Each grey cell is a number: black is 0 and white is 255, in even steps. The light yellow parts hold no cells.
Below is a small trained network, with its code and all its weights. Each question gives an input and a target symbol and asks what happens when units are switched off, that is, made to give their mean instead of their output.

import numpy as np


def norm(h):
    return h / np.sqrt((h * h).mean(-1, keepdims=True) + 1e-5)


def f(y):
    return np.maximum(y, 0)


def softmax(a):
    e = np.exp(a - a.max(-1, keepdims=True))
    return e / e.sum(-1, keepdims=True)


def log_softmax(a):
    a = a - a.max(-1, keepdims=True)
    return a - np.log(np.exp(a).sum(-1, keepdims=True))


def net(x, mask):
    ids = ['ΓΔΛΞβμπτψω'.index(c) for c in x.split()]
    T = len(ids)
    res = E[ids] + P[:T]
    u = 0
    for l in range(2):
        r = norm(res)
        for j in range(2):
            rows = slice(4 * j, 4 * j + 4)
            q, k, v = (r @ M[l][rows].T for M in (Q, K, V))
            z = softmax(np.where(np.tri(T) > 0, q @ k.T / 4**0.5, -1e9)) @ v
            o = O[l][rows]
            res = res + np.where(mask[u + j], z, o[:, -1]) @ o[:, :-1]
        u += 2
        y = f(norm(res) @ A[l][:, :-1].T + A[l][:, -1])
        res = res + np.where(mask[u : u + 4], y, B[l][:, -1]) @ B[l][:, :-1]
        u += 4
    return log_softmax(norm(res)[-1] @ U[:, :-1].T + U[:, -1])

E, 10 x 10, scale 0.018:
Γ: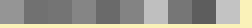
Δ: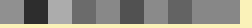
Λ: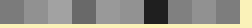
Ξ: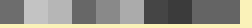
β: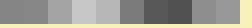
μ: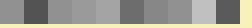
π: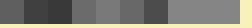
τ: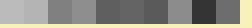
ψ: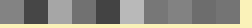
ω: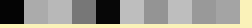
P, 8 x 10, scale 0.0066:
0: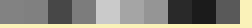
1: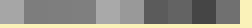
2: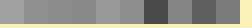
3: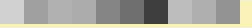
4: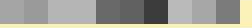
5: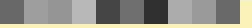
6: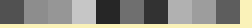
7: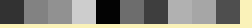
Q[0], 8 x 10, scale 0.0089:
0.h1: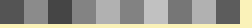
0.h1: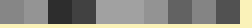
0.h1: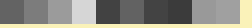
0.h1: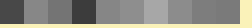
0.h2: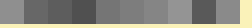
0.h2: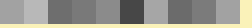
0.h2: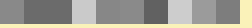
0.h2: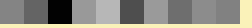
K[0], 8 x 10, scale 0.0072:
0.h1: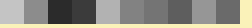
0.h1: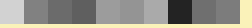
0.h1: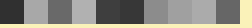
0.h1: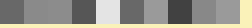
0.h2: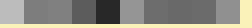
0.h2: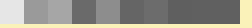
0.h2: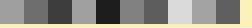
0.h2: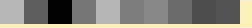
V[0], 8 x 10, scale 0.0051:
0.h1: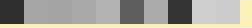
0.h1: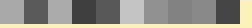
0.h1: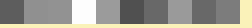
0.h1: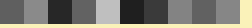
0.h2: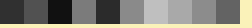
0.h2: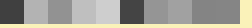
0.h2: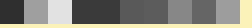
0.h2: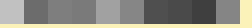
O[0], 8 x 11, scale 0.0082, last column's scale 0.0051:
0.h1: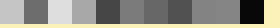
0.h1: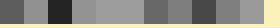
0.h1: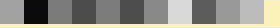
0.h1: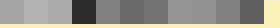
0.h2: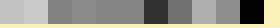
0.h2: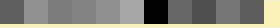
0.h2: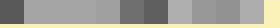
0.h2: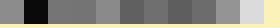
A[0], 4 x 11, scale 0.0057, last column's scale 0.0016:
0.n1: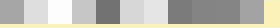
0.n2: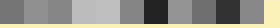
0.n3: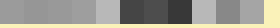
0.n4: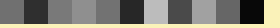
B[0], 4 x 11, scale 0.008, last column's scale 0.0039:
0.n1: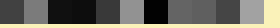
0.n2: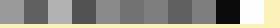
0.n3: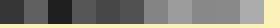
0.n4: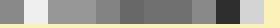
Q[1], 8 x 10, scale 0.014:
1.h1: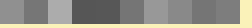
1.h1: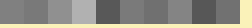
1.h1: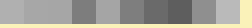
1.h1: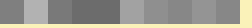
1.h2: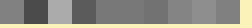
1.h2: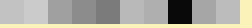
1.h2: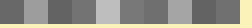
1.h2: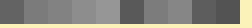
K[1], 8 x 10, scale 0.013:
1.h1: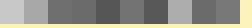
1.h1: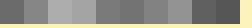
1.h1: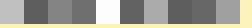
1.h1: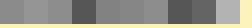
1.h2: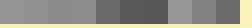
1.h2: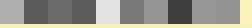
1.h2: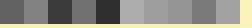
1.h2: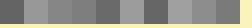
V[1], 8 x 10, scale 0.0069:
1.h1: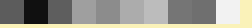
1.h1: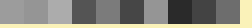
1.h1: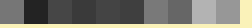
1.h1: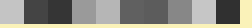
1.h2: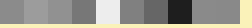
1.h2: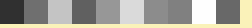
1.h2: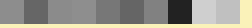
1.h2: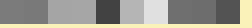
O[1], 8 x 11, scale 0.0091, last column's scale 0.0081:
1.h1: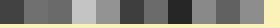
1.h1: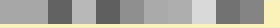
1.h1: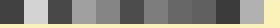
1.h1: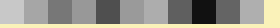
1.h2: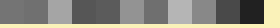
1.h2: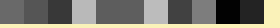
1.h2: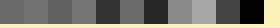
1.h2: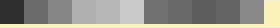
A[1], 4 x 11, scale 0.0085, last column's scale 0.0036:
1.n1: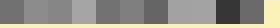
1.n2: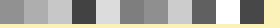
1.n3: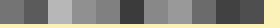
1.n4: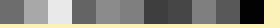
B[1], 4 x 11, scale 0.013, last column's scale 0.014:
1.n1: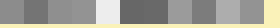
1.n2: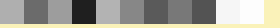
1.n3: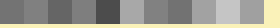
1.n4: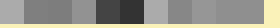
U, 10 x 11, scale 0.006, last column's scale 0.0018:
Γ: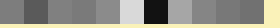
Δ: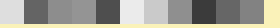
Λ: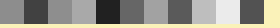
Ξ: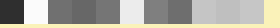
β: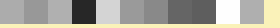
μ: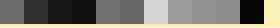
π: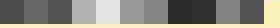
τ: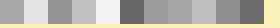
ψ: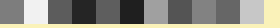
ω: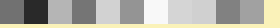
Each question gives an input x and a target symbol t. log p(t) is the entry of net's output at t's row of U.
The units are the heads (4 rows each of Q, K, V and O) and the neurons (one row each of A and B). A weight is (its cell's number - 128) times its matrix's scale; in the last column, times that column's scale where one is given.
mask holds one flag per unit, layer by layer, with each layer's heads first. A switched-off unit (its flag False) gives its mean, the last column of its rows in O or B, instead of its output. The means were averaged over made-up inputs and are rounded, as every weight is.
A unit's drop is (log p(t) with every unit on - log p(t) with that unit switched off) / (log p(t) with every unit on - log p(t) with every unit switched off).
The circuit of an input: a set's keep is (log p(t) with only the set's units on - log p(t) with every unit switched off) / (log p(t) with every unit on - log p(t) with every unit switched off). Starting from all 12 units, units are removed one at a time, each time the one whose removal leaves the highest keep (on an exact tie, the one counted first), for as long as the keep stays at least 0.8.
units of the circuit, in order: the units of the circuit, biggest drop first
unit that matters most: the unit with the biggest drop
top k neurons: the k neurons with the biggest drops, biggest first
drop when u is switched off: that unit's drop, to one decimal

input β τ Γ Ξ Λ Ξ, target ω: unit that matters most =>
1.h2
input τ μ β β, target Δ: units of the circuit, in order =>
0.h1; 1.h1; 1.n2; 1.h2
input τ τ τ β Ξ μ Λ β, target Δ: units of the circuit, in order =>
1.h1; 1.h2; 1.n2; 0.h2
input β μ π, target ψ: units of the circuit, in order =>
1.h1; 1.n2; 1.h2
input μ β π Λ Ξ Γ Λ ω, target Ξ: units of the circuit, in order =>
0.h2; 1.h2
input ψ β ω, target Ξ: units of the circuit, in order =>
0.h2; 0.n1; 1.n2
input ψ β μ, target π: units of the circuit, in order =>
1.n2; 1.h1
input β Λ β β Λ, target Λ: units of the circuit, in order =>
1.h2; 0.h1; 1.n3; 1.n2
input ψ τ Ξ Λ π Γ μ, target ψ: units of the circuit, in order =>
0.h2; 1.h2; 1.n2
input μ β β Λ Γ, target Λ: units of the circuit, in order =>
0.h1; 1.h2; 1.n2
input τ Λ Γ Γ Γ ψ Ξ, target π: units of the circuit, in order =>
1.h2; 1.n2
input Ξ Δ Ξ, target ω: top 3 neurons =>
1.n2; 1.n1; 1.n4
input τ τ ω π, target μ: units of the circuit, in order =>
1.h2; 0.h2; 1.n2; 1.h1
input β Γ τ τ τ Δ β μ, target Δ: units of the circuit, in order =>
1.h1; 0.h2; 1.h2; 1.n2
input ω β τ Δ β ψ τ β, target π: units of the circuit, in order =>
1.h2
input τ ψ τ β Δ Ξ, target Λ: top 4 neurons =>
1.n4; 1.n2; 1.n3; 0.n4
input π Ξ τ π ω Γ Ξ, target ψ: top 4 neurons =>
0.n1; 1.n4; 1.n2; 0.n2
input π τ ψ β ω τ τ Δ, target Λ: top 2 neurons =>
0.n3; 0.n2
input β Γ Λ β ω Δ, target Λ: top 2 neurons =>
1.n3; 1.n2
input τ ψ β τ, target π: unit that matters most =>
0.h1
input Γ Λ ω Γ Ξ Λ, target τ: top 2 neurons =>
1.n2; 1.n1
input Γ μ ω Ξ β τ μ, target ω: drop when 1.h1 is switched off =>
0.6
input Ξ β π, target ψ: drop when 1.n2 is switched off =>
0.2
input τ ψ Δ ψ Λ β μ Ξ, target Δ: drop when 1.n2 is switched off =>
0.3
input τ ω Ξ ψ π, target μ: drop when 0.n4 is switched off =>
0.0
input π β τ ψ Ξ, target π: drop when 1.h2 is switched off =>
0.1
